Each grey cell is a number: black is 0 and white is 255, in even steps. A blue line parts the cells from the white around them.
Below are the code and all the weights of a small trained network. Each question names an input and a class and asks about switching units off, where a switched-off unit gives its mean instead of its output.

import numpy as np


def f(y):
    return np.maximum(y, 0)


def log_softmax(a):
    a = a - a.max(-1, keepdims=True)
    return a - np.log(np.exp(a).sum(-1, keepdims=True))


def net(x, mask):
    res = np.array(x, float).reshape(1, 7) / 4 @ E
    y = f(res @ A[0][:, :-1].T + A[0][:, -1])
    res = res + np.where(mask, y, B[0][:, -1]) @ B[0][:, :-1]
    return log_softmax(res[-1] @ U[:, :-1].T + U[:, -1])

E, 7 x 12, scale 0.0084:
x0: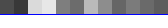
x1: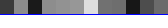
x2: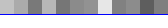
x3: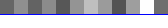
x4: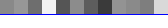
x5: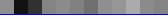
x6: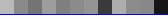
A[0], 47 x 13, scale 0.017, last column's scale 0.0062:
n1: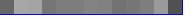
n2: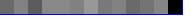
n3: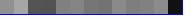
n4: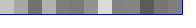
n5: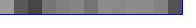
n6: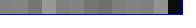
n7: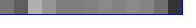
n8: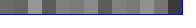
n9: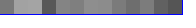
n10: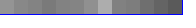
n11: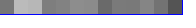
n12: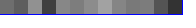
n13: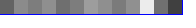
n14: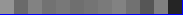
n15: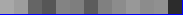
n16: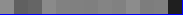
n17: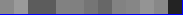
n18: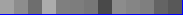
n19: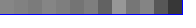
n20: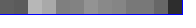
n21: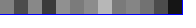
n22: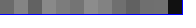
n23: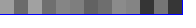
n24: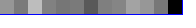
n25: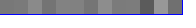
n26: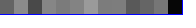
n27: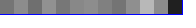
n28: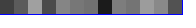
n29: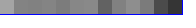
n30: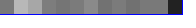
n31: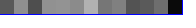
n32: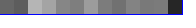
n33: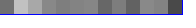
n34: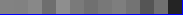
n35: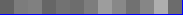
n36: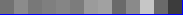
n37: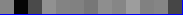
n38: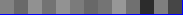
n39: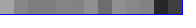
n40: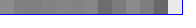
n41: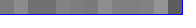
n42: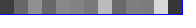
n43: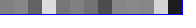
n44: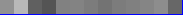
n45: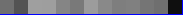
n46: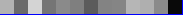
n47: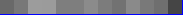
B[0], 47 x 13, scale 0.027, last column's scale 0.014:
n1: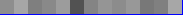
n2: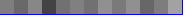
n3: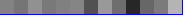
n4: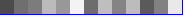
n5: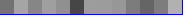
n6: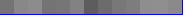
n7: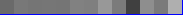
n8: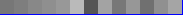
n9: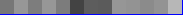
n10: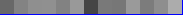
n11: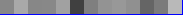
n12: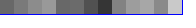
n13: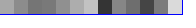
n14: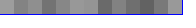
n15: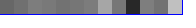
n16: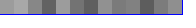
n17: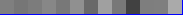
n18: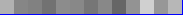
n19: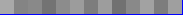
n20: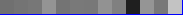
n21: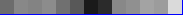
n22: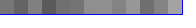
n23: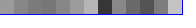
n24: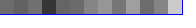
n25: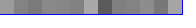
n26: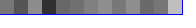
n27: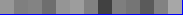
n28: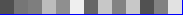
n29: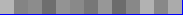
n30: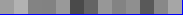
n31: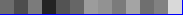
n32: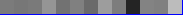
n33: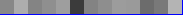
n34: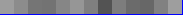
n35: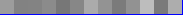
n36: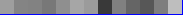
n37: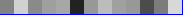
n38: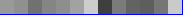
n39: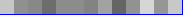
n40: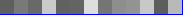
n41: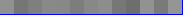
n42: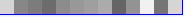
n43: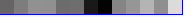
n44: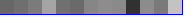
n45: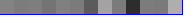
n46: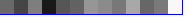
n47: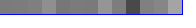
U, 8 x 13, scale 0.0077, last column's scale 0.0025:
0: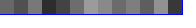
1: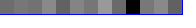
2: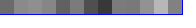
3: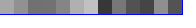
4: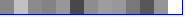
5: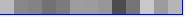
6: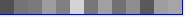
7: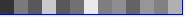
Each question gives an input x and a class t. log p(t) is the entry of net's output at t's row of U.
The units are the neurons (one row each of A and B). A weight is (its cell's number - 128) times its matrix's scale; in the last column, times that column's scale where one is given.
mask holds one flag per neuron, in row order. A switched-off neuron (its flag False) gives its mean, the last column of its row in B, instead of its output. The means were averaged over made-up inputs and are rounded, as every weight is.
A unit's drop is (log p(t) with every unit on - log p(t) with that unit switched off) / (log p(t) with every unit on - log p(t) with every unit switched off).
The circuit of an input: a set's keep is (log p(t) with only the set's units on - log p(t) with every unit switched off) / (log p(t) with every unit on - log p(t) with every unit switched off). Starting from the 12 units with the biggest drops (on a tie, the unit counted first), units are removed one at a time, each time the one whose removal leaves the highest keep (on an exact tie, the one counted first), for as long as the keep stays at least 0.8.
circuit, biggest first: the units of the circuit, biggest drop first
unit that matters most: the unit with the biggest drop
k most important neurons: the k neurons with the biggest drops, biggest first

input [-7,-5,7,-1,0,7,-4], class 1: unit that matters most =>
n15
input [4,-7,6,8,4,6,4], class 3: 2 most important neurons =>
(n13; n36)
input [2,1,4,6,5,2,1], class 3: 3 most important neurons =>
(n13; n21; n12)
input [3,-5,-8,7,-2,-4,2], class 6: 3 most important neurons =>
(n28; n8; n38)
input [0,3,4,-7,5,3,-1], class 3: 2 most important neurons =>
(n38; n21)
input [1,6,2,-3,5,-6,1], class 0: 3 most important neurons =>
(n31; n37; n26)
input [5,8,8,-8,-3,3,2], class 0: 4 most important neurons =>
(n31; n26; n28; n13)
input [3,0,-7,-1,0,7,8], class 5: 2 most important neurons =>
(n39; n18)
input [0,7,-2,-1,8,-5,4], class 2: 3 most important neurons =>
(n43; n46; n24)
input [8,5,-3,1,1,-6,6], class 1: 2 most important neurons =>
(n20; n32)
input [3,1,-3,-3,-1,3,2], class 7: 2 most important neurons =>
(n4; n13)
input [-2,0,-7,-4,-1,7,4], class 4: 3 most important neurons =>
(n37; n4; n5)
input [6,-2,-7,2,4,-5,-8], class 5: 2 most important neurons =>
(n42; n4)
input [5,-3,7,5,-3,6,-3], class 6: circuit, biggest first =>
(n4)
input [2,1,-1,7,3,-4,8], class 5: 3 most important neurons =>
(n39; n18; n29)
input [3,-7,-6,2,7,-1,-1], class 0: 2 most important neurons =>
(n46; n24)
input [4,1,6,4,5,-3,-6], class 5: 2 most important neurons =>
(n42; n28)
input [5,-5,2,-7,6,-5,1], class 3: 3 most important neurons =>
(n23; n38; n21)
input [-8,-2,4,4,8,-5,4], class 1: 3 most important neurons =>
(n15; n44; n3)
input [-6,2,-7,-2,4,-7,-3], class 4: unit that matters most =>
n33
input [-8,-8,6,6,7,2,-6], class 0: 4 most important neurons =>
(n46; n24; n20; n32)
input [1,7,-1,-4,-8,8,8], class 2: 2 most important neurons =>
(n21; n12)
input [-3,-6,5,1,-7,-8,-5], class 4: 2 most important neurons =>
(n43; n11)
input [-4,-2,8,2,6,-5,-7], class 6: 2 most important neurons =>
(n4; n39)
